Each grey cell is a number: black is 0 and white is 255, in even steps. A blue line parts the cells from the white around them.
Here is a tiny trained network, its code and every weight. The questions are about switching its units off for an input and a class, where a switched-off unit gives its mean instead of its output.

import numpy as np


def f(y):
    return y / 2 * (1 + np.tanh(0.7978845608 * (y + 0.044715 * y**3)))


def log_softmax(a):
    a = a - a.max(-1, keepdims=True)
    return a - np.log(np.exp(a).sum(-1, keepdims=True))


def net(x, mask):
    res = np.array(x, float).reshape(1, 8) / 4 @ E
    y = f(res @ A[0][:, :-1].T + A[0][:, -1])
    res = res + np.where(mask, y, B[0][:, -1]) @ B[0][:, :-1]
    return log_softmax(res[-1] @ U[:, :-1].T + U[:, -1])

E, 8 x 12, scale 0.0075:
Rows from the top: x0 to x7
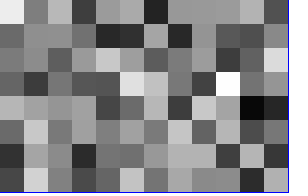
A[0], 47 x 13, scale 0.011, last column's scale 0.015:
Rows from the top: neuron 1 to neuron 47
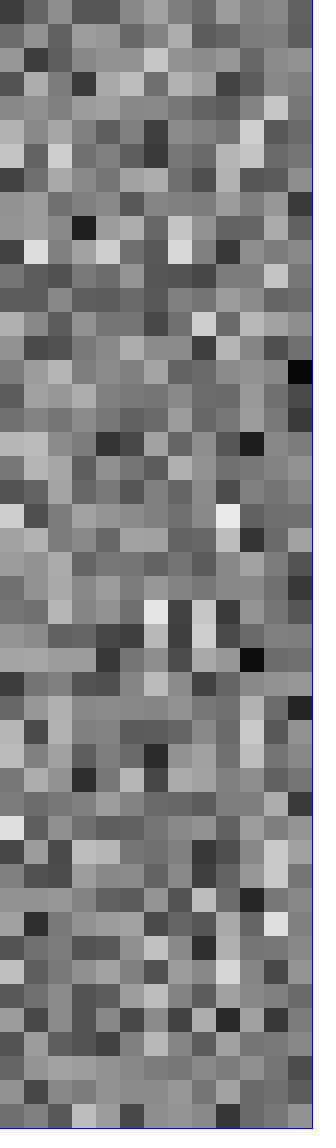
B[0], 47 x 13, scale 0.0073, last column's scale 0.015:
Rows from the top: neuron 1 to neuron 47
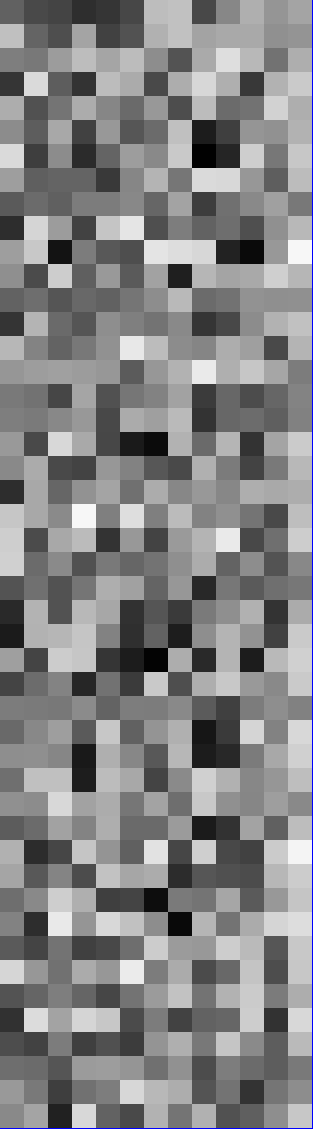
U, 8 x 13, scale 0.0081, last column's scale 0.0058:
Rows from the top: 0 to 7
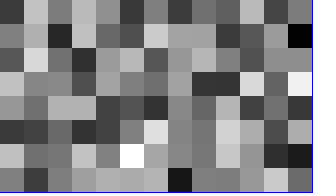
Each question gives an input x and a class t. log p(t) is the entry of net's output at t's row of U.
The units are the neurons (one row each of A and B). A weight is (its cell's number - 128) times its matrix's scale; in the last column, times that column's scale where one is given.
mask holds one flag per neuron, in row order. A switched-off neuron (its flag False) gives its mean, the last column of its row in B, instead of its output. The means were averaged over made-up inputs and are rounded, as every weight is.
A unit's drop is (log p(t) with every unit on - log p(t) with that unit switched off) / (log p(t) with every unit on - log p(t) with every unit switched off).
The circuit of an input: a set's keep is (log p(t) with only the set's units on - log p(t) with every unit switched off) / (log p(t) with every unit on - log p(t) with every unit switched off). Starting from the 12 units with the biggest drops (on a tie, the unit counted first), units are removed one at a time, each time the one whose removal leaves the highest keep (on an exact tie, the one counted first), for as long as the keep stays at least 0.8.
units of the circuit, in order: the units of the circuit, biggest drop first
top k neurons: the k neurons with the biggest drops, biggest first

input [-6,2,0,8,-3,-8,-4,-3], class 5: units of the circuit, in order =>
[neuron 40]
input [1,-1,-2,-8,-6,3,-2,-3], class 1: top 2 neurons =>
[neuron 11; neuron 36]
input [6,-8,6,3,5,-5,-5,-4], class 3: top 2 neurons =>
[neuron 7; neuron 31]
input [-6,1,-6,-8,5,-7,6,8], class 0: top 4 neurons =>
[neuron 43; neuron 26; neuron 27; neuron 21]
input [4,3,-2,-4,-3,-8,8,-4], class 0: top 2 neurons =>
[neuron 43; neuron 26]
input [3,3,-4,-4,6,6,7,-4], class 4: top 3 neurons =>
[neuron 19; neuron 28; neuron 38]
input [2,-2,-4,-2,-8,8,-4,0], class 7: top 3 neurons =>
[neuron 36; neuron 39; neuron 31]
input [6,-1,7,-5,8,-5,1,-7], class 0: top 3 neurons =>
[neuron 43; neuron 27; neuron 26]
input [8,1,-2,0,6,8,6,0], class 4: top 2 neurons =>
[neuron 28; neuron 23]
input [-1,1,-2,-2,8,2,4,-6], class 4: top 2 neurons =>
[neuron 28; neuron 19]
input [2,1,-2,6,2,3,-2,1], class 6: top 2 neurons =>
[neuron 22; neuron 23]
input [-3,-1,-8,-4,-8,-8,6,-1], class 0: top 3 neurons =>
[neuron 43; neuron 26; neuron 21]
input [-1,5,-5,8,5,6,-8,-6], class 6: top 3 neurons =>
[neuron 22; neuron 15; neuron 41]
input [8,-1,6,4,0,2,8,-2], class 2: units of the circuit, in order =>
[neuron 4]
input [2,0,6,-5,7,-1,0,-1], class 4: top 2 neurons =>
[neuron 19; neuron 28]
